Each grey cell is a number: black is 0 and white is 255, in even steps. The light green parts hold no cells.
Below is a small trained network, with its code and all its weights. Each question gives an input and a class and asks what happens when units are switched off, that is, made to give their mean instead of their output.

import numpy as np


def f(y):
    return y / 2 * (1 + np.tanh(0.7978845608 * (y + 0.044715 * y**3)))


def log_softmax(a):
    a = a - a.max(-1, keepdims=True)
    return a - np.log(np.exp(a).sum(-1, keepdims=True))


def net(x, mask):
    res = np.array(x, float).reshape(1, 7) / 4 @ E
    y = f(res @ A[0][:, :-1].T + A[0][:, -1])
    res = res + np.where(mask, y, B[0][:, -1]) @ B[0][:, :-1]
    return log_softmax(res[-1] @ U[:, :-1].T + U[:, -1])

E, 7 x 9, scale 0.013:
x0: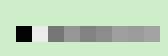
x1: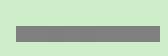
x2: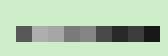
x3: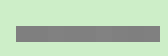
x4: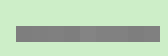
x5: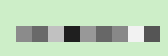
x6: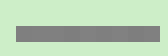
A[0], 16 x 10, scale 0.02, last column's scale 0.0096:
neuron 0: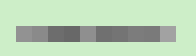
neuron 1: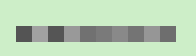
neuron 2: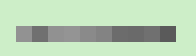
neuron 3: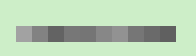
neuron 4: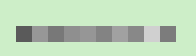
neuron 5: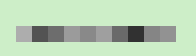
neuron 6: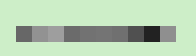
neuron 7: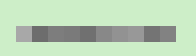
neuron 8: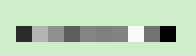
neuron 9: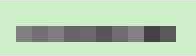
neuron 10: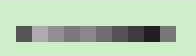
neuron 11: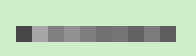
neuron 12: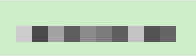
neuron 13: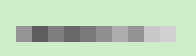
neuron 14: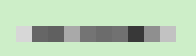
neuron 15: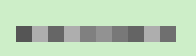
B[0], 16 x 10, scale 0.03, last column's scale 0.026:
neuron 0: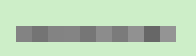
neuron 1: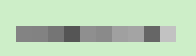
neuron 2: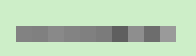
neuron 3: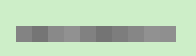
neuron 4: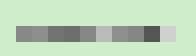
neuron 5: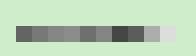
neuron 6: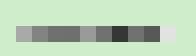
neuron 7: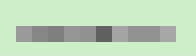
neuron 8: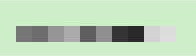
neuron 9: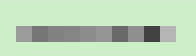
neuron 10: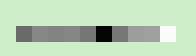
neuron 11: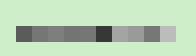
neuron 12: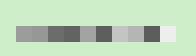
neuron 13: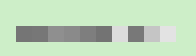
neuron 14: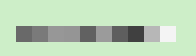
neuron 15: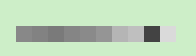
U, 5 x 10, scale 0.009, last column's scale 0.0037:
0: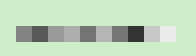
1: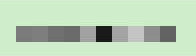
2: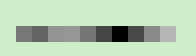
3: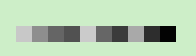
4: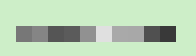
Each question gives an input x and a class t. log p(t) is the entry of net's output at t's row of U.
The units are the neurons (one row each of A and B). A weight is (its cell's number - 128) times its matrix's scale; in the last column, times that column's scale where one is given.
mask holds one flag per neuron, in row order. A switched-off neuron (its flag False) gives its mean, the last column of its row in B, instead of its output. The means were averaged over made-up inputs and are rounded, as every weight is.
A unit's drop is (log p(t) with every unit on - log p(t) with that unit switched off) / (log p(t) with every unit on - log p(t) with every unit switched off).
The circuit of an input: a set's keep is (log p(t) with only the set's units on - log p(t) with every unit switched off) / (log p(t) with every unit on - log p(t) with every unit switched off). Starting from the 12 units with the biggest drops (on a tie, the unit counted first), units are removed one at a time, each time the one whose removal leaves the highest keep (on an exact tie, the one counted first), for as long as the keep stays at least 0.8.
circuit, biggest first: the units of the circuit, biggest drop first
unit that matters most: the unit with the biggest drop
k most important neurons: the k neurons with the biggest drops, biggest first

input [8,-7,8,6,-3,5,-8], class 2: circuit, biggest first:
neuron 8
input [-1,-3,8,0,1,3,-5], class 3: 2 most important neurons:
neuron 6; neuron 9
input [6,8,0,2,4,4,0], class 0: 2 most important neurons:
neuron 8; neuron 10
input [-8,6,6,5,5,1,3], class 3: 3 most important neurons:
neuron 12; neuron 8; neuron 9
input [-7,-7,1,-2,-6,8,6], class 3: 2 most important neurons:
neuron 9; neuron 10
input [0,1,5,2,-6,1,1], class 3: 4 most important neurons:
neuron 8; neuron 14; neuron 6; neuron 13
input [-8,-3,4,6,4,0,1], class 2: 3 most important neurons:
neuron 14; neuron 5; neuron 15
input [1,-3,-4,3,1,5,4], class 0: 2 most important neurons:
neuron 8; neuron 10
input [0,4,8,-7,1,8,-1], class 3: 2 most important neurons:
neuron 12; neuron 14
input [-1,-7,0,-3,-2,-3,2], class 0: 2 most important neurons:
neuron 10; neuron 6
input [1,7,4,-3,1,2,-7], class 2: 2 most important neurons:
neuron 12; neuron 15
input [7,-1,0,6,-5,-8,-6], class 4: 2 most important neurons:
neuron 4; neuron 15
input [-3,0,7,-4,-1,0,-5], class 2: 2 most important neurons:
neuron 10; neuron 15
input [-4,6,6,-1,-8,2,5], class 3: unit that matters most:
neuron 6
